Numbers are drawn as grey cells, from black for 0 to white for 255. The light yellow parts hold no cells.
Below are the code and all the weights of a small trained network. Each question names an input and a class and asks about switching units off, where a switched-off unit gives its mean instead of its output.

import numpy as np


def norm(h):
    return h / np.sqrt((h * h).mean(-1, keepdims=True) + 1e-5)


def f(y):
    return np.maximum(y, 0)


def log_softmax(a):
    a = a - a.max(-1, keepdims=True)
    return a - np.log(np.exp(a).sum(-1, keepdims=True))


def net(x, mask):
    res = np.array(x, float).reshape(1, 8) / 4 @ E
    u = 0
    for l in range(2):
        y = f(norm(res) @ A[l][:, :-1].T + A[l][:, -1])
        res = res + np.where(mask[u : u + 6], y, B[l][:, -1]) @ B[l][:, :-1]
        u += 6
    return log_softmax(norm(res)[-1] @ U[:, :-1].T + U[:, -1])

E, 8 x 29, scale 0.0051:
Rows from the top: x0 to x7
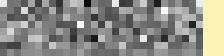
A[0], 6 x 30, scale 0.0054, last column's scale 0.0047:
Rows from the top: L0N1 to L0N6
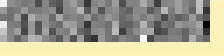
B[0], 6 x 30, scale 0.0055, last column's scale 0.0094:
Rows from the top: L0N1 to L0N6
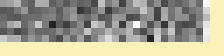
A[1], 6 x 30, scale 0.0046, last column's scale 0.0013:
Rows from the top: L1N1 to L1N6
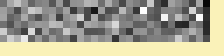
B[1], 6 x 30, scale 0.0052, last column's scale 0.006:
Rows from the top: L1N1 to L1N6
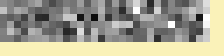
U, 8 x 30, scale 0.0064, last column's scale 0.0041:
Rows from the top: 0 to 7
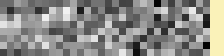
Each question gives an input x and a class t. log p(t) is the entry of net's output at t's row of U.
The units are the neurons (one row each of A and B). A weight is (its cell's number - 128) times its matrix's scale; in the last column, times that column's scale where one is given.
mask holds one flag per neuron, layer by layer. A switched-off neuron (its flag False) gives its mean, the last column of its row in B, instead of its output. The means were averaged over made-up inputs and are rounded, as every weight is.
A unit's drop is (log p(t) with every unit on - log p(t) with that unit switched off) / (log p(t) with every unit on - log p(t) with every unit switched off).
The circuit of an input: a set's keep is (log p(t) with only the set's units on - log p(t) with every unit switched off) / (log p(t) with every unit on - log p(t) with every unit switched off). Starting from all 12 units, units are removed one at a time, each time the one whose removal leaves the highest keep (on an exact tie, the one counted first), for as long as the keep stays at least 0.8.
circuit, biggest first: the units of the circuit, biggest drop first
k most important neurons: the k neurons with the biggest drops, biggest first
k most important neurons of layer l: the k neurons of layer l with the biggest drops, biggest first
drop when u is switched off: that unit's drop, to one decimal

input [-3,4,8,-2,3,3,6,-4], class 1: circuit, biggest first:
(L0N4)
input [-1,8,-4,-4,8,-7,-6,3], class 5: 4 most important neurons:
(L1N6; L0N2; L0N3; L1N4)
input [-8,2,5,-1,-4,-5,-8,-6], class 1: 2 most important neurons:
(L0N4; L1N4)
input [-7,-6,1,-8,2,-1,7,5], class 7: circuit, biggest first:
(L1N4; L0N1)
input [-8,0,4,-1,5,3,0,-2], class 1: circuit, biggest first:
(L0N4; L0N1)
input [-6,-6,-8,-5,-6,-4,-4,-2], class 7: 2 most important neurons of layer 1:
(L1N4; L1N2)
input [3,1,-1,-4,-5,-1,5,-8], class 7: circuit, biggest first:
(L0N6; L1N4; L1N1)
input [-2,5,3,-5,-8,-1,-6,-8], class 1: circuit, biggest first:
(L0N4; L0N6)
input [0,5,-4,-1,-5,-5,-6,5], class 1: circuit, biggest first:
(L1N3; L0N4)
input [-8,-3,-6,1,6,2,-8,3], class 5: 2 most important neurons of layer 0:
(L0N1; L0N4)
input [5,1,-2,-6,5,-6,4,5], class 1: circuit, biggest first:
(L0N1; L0N5; L1N3)
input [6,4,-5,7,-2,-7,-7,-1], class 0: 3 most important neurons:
(L0N2; L0N6; L1N3)
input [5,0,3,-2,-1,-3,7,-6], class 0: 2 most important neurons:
(L0N6; L0N2)
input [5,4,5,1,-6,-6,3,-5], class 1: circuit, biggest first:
(L1N3)
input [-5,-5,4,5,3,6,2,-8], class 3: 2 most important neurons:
(L0N5; L0N4)
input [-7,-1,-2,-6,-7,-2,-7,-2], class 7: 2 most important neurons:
(L0N4; L0N1)
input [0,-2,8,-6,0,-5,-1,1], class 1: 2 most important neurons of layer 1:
(L1N4; L1N6)
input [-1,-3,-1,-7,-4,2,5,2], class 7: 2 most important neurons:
(L0N1; L1N4)
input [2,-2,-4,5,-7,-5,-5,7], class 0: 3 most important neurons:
(L0N2; L0N6; L0N4)
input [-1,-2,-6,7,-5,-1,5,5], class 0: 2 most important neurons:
(L0N5; L1N3)
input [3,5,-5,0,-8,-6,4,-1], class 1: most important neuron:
(L1N3)
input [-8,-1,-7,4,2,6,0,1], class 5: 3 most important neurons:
(L1N6; L0N1; L0N4)
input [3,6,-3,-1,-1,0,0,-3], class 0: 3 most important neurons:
(L0N2; L0N6; L0N5)
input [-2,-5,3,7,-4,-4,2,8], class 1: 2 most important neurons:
(L0N4; L0N1)
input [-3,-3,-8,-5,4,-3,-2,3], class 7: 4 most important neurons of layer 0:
(L0N4; L0N1; L0N6; L0N3)
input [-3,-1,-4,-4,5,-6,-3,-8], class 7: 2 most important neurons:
(L0N4; L0N1)
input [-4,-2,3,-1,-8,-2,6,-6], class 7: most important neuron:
(L1N4)
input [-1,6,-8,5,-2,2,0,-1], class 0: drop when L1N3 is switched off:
0.3
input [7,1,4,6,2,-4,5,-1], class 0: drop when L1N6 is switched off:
0.0
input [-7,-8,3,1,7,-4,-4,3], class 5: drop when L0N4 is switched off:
0.2
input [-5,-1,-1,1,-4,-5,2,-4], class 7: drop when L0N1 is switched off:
0.1
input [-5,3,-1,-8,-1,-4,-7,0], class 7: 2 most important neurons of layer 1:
(L1N3; L1N2)
